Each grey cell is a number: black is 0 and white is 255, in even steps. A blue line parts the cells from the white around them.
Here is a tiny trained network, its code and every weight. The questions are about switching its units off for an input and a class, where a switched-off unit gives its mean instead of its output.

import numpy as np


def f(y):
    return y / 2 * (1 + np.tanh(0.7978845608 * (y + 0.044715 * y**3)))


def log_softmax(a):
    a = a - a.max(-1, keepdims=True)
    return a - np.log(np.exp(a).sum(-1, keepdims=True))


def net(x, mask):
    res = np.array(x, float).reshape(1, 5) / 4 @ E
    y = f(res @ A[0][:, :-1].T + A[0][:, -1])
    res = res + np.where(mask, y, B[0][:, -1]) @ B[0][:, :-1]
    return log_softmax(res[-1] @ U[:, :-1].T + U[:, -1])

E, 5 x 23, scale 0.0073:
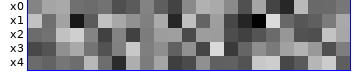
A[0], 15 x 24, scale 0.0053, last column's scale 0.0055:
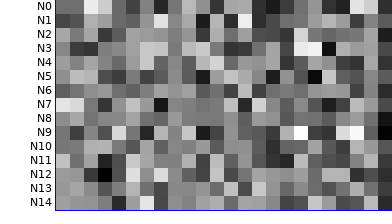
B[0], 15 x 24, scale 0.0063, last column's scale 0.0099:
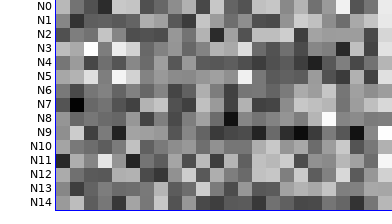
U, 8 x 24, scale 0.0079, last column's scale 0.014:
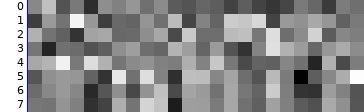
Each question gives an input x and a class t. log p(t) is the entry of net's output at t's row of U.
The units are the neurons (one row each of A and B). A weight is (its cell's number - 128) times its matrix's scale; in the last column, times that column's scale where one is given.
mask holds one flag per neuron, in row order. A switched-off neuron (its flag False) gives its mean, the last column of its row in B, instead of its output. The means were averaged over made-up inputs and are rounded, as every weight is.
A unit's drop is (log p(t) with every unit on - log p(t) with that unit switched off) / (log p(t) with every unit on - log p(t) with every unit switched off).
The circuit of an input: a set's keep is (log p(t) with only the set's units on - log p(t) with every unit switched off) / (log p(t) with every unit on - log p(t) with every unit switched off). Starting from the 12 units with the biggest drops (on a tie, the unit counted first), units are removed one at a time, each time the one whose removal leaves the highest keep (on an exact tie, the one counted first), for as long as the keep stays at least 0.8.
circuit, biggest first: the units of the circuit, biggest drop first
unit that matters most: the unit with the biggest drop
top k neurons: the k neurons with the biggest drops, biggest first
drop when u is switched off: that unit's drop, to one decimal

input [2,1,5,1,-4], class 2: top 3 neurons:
[N0 N9 N10]
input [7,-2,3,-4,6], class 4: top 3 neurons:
[N5 N14 N4]
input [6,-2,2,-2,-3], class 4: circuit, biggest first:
[N5]
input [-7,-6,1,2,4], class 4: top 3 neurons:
[N3 N11 N2]
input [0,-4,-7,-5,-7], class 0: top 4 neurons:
[N4 N0 N14 N10]
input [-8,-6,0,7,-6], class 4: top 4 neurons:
[N3 N9 N7 N11]
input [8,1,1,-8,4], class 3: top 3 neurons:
[N7 N13 N3]
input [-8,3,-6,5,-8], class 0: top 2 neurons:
[N4 N14]
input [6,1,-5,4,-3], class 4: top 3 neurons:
[N5 N0 N10]
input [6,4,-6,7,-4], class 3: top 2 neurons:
[N1 N0]
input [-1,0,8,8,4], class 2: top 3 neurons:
[N0 N10 N7]
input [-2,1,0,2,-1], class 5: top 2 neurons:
[N7 N5]
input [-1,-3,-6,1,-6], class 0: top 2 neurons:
[N0 N4]
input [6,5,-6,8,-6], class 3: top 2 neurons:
[N1 N9]
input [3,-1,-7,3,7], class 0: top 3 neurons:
[N9 N0 N10]
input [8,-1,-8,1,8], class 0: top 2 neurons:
[N9 N0]
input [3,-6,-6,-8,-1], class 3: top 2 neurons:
[N7 N11]
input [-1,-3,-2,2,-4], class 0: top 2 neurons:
[N11 N2]
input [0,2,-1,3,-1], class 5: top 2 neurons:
[N7 N13]
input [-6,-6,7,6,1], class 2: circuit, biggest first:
[N0 N11]
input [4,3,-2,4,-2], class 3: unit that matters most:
N1
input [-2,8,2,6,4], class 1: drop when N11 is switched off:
0.6
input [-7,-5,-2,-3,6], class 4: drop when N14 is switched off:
0.1
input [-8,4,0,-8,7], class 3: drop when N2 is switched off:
0.0
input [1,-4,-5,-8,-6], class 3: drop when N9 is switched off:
0.2
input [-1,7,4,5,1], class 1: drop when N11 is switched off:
0.5
